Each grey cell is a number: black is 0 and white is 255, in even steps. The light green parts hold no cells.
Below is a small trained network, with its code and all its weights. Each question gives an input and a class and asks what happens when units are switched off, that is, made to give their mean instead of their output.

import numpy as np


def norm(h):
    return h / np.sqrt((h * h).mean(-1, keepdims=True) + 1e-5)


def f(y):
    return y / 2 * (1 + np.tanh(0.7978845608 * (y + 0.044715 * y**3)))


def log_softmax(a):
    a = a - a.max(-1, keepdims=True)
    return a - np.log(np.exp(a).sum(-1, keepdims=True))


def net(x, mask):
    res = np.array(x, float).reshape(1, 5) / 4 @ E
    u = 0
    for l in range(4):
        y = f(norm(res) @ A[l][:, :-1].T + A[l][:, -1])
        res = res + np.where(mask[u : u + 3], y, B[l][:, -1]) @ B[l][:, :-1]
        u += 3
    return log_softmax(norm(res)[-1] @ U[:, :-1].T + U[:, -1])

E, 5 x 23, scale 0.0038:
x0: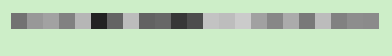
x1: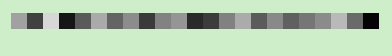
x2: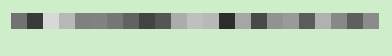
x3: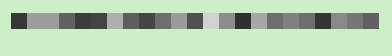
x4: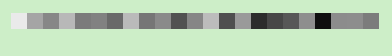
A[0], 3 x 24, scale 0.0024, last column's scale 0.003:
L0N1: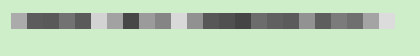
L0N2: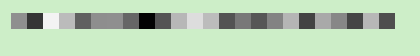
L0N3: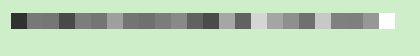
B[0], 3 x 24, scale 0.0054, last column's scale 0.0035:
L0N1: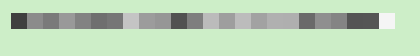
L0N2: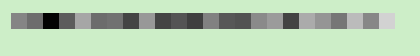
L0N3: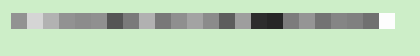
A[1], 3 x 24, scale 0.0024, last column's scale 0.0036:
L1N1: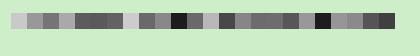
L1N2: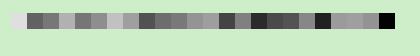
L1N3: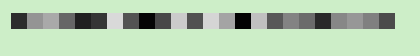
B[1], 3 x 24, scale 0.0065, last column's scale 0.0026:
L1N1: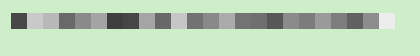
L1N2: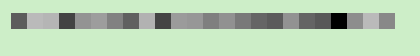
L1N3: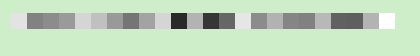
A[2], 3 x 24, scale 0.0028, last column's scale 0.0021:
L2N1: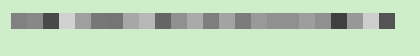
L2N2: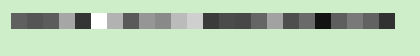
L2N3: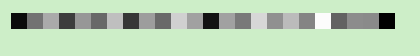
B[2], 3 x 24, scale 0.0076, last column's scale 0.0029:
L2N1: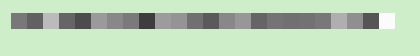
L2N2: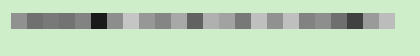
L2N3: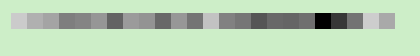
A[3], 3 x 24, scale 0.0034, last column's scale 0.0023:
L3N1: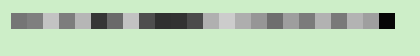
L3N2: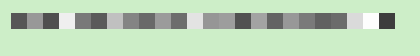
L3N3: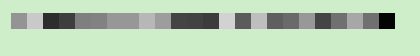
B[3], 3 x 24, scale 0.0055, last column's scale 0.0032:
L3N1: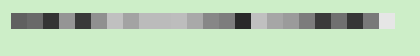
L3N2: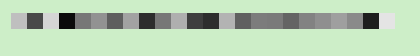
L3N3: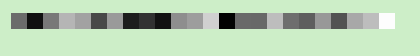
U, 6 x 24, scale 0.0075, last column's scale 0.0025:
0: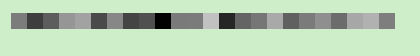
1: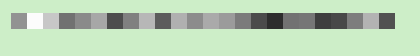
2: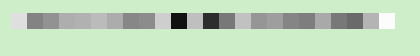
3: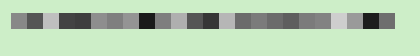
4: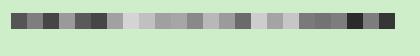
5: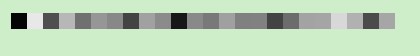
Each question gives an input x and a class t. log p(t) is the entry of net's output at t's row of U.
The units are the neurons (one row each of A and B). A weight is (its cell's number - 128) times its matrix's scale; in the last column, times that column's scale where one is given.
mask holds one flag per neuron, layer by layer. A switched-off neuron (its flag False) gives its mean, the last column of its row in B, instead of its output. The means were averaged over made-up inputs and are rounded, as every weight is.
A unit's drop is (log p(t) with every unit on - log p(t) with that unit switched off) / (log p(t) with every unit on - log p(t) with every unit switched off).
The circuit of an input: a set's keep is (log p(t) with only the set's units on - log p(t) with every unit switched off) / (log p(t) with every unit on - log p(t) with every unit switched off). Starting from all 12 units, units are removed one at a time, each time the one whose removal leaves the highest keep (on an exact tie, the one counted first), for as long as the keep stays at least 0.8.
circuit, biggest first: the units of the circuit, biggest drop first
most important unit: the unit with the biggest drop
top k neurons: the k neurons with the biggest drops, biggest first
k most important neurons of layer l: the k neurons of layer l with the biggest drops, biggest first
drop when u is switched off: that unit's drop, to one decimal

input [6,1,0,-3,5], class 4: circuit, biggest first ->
(L3N1)
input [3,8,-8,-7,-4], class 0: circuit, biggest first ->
(L3N3 L2N1)
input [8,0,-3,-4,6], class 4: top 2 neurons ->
(L3N1 L0N3)
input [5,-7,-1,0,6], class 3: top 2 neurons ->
(L3N2 L0N3)
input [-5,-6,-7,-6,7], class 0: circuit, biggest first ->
(L3N3 L1N3)
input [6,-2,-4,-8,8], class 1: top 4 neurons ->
(L1N1 L1N3 L0N1 L1N2)
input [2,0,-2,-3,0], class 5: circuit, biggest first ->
(L2N3 L1N3)
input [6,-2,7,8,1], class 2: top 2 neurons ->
(L1N3 L3N3)
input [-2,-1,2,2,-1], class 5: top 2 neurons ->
(L3N3 L0N1)
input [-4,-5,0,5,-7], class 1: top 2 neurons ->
(L2N3 L0N3)
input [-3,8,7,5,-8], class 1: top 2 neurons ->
(L2N3 L3N3)
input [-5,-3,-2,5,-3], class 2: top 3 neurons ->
(L1N3 L3N1 L1N1)
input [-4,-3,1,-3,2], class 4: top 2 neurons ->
(L1N3 L0N3)
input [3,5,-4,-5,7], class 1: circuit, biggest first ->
(L1N1)
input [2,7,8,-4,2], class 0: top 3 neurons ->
(L0N2 L2N1 L3N2)
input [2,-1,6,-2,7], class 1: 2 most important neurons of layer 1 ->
(L1N2 L1N1)
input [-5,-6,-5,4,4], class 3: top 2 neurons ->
(L3N2 L0N2)
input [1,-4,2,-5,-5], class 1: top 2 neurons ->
(L2N3 L1N3)
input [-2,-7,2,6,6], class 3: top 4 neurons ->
(L3N2 L0N3 L2N3 L2N1)
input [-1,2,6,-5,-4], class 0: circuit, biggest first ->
(L0N2)
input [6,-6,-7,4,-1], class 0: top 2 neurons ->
(L3N3 L0N1)
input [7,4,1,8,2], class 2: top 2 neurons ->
(L1N3 L0N1)
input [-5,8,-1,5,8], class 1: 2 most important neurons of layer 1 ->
(L1N2 L1N1)
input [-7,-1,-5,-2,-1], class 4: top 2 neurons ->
(L2N2 L0N2)
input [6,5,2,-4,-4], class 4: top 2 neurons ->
(L3N1 L1N3)
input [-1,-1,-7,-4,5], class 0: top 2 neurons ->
(L3N3 L0N3)
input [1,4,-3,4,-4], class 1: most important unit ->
L0N3
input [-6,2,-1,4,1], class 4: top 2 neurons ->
(L0N1 L2N2)
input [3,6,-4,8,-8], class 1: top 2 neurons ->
(L2N3 L0N3)
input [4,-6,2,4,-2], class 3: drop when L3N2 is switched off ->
0.8
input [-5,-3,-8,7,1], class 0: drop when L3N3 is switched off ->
2.2
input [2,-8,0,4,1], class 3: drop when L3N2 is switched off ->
0.6
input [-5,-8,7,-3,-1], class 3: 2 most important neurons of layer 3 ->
(L3N2 L3N3)
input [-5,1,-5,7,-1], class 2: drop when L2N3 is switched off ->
0.0
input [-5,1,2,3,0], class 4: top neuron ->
(L3N3)
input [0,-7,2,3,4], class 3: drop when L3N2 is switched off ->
0.5
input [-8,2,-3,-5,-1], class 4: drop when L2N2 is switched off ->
0.2
